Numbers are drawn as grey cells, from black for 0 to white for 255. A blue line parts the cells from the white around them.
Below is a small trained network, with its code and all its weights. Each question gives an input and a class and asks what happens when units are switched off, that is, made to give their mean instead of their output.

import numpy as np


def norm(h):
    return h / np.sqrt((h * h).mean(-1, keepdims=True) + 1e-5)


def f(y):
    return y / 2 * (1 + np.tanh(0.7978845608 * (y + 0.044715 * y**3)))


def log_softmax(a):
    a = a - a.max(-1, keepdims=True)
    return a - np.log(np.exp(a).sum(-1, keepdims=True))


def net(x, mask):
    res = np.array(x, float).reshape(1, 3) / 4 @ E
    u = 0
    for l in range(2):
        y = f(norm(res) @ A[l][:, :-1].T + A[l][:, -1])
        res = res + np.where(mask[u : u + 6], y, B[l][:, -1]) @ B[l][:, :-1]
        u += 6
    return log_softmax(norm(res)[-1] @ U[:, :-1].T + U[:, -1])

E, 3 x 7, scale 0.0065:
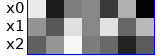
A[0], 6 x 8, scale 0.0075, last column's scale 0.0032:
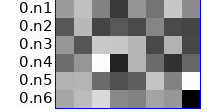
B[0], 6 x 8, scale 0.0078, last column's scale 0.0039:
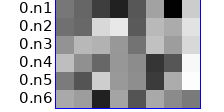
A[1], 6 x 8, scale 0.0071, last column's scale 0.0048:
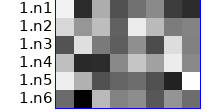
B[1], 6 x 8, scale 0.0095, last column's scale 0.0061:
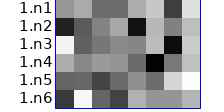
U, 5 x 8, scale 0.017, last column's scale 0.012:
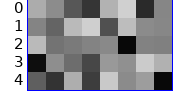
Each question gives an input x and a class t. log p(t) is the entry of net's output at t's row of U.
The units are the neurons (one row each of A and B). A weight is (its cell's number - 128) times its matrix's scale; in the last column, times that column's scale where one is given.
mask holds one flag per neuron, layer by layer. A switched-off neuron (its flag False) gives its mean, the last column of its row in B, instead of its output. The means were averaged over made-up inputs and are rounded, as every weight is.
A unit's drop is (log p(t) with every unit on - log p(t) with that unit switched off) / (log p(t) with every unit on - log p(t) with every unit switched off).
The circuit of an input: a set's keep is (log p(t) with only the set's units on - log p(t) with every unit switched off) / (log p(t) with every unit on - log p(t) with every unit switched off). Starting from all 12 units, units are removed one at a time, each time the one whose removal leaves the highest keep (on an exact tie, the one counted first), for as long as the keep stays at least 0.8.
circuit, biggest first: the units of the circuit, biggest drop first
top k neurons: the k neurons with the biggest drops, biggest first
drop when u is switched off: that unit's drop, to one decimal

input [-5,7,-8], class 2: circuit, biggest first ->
[1.n4]
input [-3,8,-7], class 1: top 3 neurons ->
[1.n2 0.n3 1.n5]
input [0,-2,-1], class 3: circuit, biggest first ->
[1.n6 0.n5]
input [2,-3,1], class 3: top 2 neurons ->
[1.n6 1.n3]
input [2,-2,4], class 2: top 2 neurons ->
[0.n4 1.n2]
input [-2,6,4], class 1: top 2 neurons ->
[0.n3 1.n2]
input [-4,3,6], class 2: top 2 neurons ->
[0.n4 1.n1]
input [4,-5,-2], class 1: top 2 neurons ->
[0.n2 0.n1]
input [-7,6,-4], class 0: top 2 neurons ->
[1.n3 0.n1]
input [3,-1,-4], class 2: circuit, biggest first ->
[1.n4 0.n1]
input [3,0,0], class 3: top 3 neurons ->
[1.n6 1.n3 0.n1]
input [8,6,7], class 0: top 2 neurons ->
[1.n1 1.n4]
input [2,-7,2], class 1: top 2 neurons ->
[0.n2 1.n5]
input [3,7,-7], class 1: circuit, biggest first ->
[1.n2]
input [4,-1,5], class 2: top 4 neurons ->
[0.n4 1.n5 1.n3 0.n1]
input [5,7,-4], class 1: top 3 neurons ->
[1.n2 0.n1 1.n4]
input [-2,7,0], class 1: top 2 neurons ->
[0.n3 1.n2]
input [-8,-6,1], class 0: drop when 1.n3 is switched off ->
0.6
